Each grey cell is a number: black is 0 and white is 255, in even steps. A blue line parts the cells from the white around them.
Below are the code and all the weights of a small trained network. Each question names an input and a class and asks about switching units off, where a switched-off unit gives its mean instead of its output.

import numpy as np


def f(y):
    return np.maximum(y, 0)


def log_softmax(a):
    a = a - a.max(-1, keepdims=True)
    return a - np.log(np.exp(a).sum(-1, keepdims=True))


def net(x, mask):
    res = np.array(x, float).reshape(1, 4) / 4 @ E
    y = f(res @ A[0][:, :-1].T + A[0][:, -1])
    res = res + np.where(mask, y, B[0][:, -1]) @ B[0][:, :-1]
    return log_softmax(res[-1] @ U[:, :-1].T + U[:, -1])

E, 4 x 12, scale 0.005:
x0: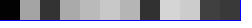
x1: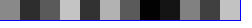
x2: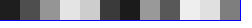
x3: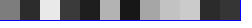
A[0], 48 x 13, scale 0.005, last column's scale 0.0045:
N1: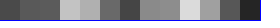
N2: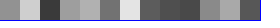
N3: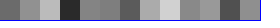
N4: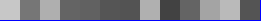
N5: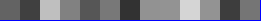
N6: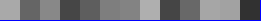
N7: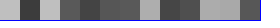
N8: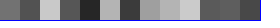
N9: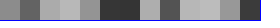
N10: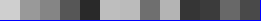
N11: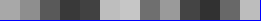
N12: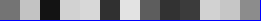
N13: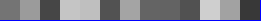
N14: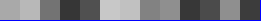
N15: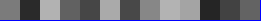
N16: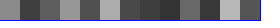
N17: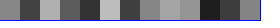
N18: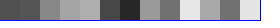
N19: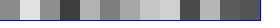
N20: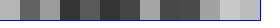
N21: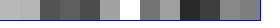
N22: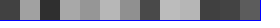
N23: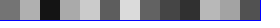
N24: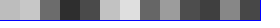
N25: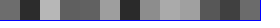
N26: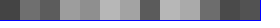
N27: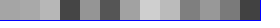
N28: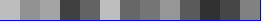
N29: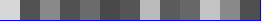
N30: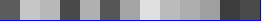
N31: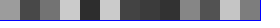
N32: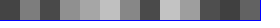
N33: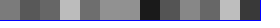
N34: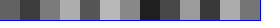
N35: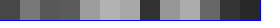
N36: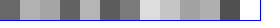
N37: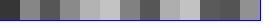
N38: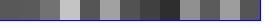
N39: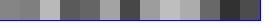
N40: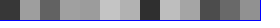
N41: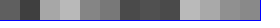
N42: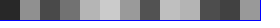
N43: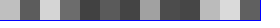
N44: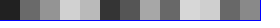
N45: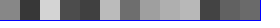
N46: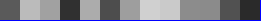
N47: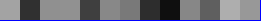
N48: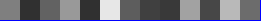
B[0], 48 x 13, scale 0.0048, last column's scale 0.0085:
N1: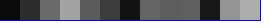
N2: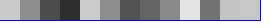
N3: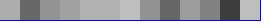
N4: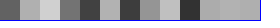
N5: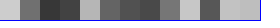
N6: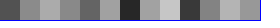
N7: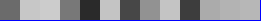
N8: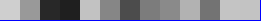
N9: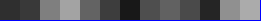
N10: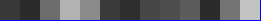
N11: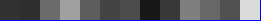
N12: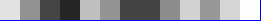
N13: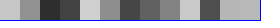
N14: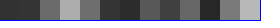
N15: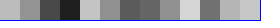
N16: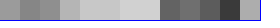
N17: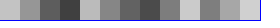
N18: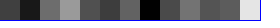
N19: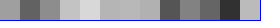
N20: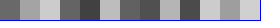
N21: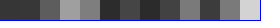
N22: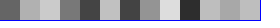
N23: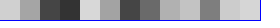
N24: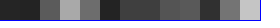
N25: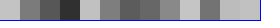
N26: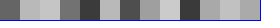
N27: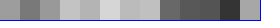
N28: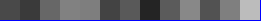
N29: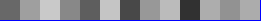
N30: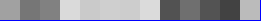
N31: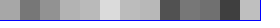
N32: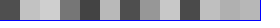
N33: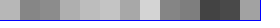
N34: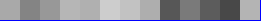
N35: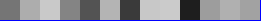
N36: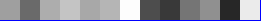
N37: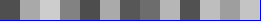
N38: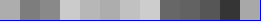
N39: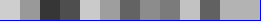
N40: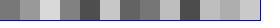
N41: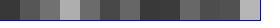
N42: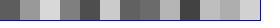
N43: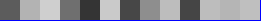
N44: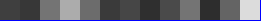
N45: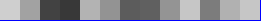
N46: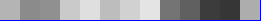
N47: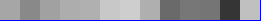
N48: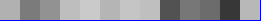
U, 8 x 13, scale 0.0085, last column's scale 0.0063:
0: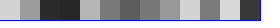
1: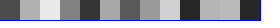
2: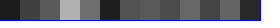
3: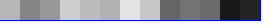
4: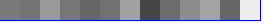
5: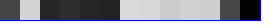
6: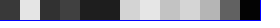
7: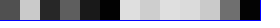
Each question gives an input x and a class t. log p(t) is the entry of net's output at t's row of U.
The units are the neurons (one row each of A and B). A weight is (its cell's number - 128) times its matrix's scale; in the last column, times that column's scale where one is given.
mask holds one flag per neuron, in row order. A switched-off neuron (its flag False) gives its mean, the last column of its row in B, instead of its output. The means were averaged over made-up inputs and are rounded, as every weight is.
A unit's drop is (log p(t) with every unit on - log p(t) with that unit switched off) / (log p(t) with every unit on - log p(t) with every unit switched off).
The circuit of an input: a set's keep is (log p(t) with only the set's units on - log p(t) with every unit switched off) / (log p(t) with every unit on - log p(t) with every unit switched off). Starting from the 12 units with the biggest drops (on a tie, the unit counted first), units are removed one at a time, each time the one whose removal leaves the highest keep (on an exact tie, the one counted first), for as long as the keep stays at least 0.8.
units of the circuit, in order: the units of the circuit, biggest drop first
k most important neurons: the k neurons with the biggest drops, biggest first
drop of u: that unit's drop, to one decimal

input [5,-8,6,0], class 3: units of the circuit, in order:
(N30)
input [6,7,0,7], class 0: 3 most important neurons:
(N15; N17; N8)
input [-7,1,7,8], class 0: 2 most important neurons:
(N5; N8)
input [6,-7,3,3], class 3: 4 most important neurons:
(N30; N36; N46; N3)
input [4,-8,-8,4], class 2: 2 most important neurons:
(N24; N11)
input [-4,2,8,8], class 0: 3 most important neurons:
(N8; N5; N25)
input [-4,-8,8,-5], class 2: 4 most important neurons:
(N44; N9; N18; N1)
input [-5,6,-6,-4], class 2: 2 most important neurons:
(N21; N24)
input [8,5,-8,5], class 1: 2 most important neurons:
(N22; N40)
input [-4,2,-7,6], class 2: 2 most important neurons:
(N10; N11)
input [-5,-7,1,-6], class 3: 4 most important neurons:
(N19; N36; N27; N30)
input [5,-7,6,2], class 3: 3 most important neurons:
(N30; N36; N46)
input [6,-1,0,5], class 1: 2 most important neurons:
(N42; N12)
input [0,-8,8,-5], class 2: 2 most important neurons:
(N44; N18)
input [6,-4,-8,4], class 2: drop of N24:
0.1
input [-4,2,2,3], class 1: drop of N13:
0.1
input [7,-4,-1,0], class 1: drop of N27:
0.0
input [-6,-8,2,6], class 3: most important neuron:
(N36)
